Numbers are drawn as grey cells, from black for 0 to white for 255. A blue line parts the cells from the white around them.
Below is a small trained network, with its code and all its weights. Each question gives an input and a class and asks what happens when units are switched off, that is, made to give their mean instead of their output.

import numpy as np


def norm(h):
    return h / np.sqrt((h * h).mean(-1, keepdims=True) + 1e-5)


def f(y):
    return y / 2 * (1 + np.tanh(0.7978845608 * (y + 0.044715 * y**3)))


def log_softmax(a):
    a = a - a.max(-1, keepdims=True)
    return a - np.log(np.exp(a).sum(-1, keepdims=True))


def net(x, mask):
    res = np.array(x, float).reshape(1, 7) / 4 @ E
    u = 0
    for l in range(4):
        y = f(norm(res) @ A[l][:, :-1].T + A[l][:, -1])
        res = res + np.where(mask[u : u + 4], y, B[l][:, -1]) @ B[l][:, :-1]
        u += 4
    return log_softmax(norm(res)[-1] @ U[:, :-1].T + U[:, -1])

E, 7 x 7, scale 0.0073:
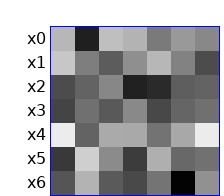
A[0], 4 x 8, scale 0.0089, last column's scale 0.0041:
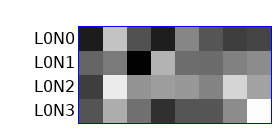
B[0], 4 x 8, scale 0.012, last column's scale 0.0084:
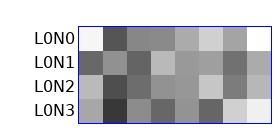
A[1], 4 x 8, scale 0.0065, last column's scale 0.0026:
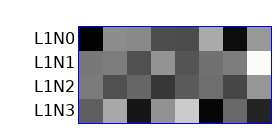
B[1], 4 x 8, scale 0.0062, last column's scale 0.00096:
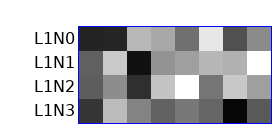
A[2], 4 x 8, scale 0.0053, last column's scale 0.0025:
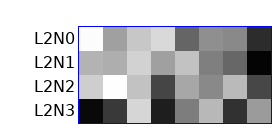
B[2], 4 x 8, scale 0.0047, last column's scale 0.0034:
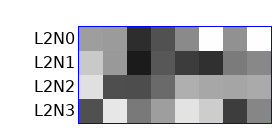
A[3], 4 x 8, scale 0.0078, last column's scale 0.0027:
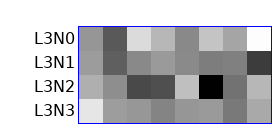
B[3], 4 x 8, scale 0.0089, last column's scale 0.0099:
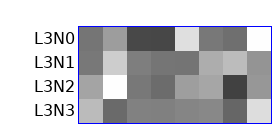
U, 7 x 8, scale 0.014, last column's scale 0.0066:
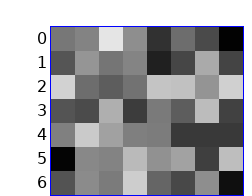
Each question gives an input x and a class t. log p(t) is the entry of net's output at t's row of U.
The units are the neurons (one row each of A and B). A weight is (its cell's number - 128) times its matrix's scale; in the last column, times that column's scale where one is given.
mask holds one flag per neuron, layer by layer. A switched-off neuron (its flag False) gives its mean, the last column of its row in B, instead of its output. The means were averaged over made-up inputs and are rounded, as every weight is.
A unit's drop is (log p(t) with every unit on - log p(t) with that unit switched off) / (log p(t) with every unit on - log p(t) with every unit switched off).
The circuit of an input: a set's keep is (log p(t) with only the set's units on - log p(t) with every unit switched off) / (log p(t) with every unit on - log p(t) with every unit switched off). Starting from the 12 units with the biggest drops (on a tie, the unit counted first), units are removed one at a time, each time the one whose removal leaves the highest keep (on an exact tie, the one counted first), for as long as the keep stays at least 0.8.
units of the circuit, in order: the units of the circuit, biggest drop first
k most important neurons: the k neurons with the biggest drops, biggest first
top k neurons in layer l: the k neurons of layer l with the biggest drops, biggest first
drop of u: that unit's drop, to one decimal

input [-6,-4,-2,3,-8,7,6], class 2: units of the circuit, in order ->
(L0N0)
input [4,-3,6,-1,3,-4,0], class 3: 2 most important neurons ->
(L0N0, L0N2)
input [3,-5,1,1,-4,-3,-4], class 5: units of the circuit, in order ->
(L0N0, L0N3)
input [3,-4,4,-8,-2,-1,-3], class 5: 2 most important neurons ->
(L0N0, L0N3)
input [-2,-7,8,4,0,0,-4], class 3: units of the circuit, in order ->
(L0N2, L3N3)
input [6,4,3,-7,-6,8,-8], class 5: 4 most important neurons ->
(L0N0, L0N3, L1N0, L0N2)
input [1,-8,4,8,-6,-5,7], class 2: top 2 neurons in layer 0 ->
(L0N0, L0N1)
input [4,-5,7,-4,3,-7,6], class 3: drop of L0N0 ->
0.4
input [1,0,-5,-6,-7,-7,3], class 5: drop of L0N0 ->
0.8
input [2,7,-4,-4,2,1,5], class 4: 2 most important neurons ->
(L0N0, L0N3)
